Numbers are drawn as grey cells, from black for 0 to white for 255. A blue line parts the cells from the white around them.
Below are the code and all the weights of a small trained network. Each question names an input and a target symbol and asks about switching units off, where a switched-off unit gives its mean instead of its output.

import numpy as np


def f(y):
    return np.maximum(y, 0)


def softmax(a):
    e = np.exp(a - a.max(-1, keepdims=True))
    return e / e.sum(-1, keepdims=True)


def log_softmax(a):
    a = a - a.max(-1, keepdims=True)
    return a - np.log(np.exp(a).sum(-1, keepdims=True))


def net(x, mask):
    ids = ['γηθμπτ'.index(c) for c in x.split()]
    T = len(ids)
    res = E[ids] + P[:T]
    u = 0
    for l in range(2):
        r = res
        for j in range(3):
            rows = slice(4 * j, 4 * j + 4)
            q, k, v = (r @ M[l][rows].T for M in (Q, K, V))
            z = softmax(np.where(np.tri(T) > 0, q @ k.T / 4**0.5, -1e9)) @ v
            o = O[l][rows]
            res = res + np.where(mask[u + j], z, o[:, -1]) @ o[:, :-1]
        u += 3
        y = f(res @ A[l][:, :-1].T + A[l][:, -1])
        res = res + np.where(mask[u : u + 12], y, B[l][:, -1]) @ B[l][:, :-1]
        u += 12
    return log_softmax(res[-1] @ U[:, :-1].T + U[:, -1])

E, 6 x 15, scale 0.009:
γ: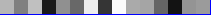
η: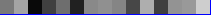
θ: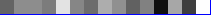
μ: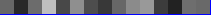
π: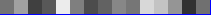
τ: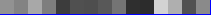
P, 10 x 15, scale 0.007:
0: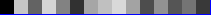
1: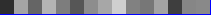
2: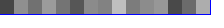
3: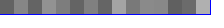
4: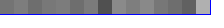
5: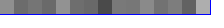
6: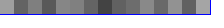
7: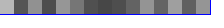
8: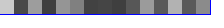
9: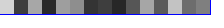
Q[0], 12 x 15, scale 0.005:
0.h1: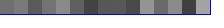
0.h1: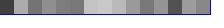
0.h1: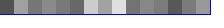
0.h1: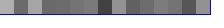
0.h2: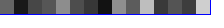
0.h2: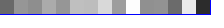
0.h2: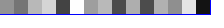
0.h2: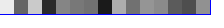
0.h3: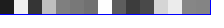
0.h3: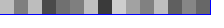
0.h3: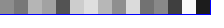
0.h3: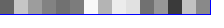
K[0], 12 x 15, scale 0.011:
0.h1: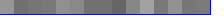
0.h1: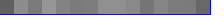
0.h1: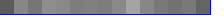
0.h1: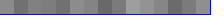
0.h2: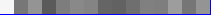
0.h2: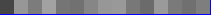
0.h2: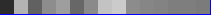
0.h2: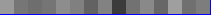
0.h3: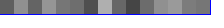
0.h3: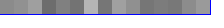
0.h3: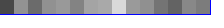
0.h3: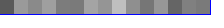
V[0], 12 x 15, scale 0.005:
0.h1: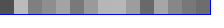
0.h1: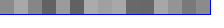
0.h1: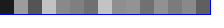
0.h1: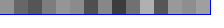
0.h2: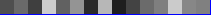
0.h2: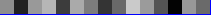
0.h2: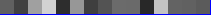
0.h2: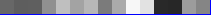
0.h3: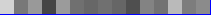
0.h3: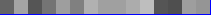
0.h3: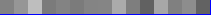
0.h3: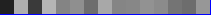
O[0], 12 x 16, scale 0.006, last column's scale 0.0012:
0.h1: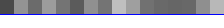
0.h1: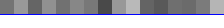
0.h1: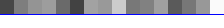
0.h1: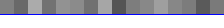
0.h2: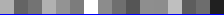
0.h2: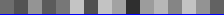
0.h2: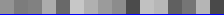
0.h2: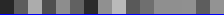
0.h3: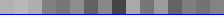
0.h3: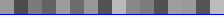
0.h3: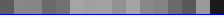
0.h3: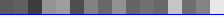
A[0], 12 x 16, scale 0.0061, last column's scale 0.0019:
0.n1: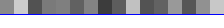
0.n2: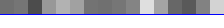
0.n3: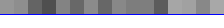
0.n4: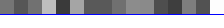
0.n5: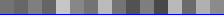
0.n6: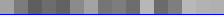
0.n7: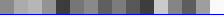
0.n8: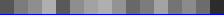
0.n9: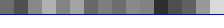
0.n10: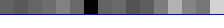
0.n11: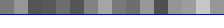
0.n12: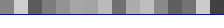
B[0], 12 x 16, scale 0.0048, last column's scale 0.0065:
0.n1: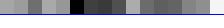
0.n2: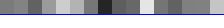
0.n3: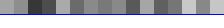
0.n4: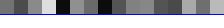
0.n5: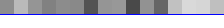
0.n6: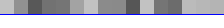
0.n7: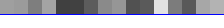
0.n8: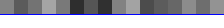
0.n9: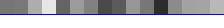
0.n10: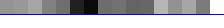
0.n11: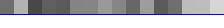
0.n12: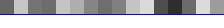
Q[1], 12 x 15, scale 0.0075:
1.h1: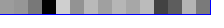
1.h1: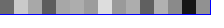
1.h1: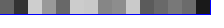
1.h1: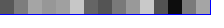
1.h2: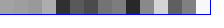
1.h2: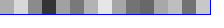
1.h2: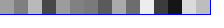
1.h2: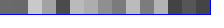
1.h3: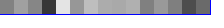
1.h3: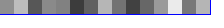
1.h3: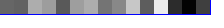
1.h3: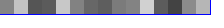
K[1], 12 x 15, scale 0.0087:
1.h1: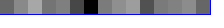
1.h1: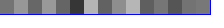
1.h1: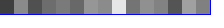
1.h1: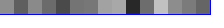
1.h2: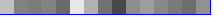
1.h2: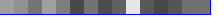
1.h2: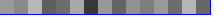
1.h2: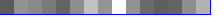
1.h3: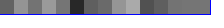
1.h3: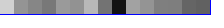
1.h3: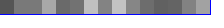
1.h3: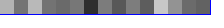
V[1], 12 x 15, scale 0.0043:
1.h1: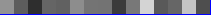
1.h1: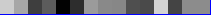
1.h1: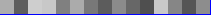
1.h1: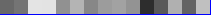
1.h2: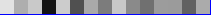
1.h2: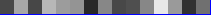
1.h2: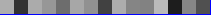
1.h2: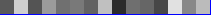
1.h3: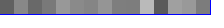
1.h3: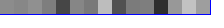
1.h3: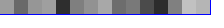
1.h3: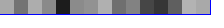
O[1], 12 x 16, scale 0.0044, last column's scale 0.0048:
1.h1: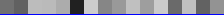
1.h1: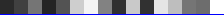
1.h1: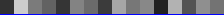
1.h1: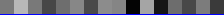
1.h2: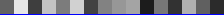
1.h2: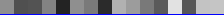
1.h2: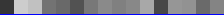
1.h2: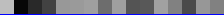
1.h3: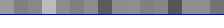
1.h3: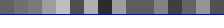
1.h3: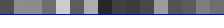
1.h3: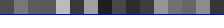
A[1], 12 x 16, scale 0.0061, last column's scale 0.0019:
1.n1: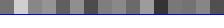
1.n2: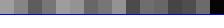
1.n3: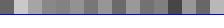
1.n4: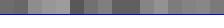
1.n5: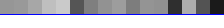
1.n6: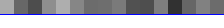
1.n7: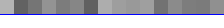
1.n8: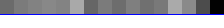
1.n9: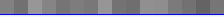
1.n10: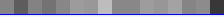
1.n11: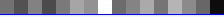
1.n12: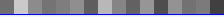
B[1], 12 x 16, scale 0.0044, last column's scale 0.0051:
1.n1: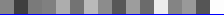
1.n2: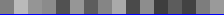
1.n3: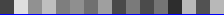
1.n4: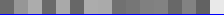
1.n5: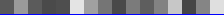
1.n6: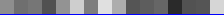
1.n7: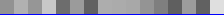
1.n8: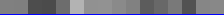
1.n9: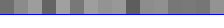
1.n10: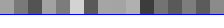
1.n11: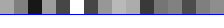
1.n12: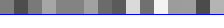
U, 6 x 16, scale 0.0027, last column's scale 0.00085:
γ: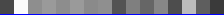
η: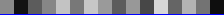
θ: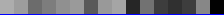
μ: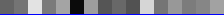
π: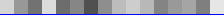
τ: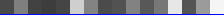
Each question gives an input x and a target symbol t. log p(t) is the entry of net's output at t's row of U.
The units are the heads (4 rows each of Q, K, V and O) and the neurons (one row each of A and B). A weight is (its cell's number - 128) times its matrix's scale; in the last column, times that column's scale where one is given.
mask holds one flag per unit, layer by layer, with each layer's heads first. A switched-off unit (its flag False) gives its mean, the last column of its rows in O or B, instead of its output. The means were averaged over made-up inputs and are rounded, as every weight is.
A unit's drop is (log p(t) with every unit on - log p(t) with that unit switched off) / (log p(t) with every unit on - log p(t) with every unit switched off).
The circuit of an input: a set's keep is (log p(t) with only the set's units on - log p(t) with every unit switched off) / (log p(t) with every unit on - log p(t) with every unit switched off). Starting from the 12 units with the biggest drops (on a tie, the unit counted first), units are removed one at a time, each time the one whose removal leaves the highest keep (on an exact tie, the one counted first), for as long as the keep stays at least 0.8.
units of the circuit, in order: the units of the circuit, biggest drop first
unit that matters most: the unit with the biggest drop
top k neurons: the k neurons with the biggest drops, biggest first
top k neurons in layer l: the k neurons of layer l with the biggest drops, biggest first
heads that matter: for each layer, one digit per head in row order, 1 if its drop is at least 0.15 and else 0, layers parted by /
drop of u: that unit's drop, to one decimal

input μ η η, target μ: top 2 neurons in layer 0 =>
[0.n11; 0.n4]
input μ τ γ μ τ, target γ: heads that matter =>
011 / 010
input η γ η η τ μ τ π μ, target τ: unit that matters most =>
0.h2
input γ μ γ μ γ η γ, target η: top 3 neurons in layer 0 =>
[0.n10; 0.n5; 0.n9]
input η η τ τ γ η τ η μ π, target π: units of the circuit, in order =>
[0.h1; 1.h3; 0.n2; 1.h1]
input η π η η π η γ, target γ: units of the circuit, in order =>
[1.h2; 0.h3; 1.n3]
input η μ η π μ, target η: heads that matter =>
010 / 110
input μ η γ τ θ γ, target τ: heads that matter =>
000 / 100
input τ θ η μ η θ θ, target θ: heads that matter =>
111 / 111
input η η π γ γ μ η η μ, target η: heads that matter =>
000 / 110
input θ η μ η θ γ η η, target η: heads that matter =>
101 / 110
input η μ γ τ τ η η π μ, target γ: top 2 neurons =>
[0.n4; 0.n1]
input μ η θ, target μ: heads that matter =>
000 / 010
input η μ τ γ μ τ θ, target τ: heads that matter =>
000 / 100
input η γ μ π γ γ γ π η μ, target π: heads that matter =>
011 / 101
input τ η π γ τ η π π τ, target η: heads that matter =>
011 / 110
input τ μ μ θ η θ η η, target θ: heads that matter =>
000 / 110
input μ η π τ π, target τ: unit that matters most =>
1.h1
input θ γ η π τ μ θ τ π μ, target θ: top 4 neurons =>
[0.n5; 0.n4; 0.n1; 1.n6]
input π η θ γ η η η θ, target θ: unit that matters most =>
1.h2
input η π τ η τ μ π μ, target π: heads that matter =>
000 / 101
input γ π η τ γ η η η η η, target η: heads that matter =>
000 / 110
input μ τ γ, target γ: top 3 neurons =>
[1.n3; 0.n8; 0.n1]
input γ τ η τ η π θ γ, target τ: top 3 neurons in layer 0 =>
[0.n7; 0.n10; 0.n3]
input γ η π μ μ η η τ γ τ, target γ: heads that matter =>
001 / 010
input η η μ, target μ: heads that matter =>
010 / 010
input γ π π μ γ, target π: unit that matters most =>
1.h3
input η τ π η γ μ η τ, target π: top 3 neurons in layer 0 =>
[0.n2; 0.n7; 0.n12]
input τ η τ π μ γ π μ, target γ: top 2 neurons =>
[0.n4; 1.n3]
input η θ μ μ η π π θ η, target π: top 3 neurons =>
[0.n11; 0.n2; 1.n7]
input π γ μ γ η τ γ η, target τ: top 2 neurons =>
[0.n7; 0.n11]
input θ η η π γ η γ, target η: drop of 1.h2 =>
0.2
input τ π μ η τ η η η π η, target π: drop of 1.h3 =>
0.4
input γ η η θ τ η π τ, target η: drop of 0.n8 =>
0.0
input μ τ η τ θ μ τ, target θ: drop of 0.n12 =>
0.1
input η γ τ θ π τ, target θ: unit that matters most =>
0.n7
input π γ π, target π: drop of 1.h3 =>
0.7
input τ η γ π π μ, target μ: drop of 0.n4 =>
0.2
